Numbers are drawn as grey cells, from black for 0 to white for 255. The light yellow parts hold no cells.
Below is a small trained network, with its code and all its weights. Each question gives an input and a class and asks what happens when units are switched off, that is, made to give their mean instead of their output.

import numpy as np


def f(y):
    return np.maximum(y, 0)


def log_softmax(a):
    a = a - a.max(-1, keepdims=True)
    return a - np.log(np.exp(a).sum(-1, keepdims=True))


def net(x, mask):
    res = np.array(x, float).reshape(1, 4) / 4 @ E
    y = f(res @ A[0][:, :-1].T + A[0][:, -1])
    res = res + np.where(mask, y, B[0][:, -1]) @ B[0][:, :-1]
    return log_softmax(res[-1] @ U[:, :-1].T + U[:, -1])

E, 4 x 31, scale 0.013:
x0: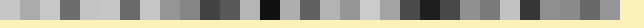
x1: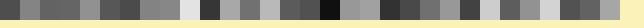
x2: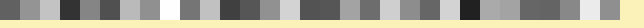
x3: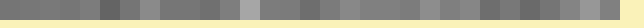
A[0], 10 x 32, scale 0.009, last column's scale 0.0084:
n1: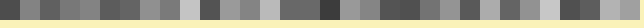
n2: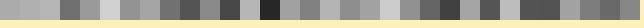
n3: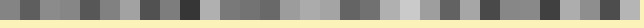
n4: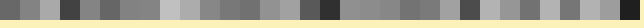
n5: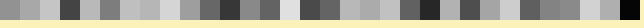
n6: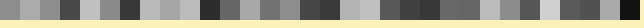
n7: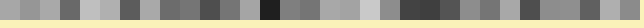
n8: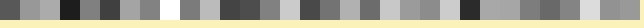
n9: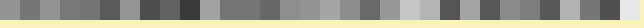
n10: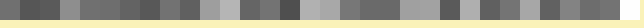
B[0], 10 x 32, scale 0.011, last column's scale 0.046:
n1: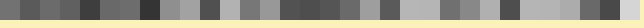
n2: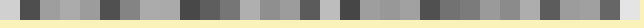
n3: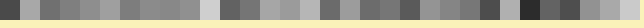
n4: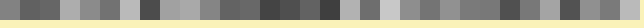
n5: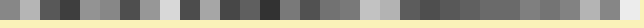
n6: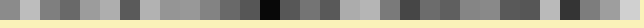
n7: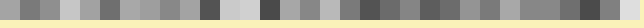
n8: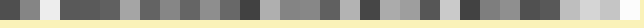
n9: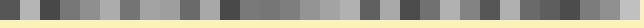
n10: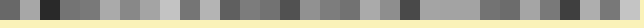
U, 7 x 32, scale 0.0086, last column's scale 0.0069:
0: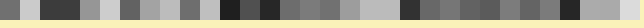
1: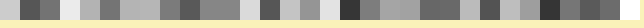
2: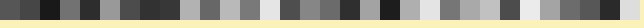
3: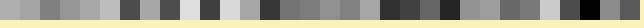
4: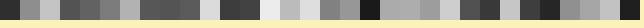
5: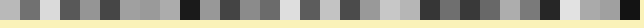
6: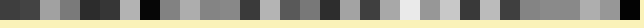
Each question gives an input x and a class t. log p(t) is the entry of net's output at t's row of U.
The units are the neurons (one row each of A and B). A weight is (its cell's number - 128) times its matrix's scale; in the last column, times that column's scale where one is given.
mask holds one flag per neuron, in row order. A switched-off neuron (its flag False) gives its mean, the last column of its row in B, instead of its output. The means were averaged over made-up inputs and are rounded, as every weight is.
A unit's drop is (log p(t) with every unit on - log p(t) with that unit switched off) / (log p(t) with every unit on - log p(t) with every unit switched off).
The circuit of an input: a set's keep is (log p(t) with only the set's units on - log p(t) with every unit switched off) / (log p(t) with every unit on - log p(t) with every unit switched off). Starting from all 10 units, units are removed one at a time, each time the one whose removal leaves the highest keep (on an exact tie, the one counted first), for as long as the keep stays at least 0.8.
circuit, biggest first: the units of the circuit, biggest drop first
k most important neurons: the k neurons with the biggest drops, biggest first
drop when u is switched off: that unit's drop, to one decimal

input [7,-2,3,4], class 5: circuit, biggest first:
[n2]
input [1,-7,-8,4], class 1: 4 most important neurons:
[n2, n5, n6, n8]
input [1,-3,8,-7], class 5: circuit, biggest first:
[n5, n8]
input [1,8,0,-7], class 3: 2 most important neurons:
[n6, n8]
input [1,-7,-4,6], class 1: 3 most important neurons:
[n2, n5, n6]
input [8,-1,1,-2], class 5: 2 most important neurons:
[n2, n5]
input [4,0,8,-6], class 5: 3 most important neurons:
[n8, n10, n2]
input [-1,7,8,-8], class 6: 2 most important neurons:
[n8, n1]
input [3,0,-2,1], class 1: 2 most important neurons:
[n8, n1]
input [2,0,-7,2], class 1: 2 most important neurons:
[n6, n1]
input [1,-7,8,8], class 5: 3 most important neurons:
[n2, n5, n8]
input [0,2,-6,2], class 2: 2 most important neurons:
[n5, n8]
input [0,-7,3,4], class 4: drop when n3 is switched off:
0.5
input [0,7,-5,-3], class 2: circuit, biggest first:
[n1]
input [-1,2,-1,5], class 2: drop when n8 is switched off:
0.3
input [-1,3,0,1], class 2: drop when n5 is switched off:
0.1
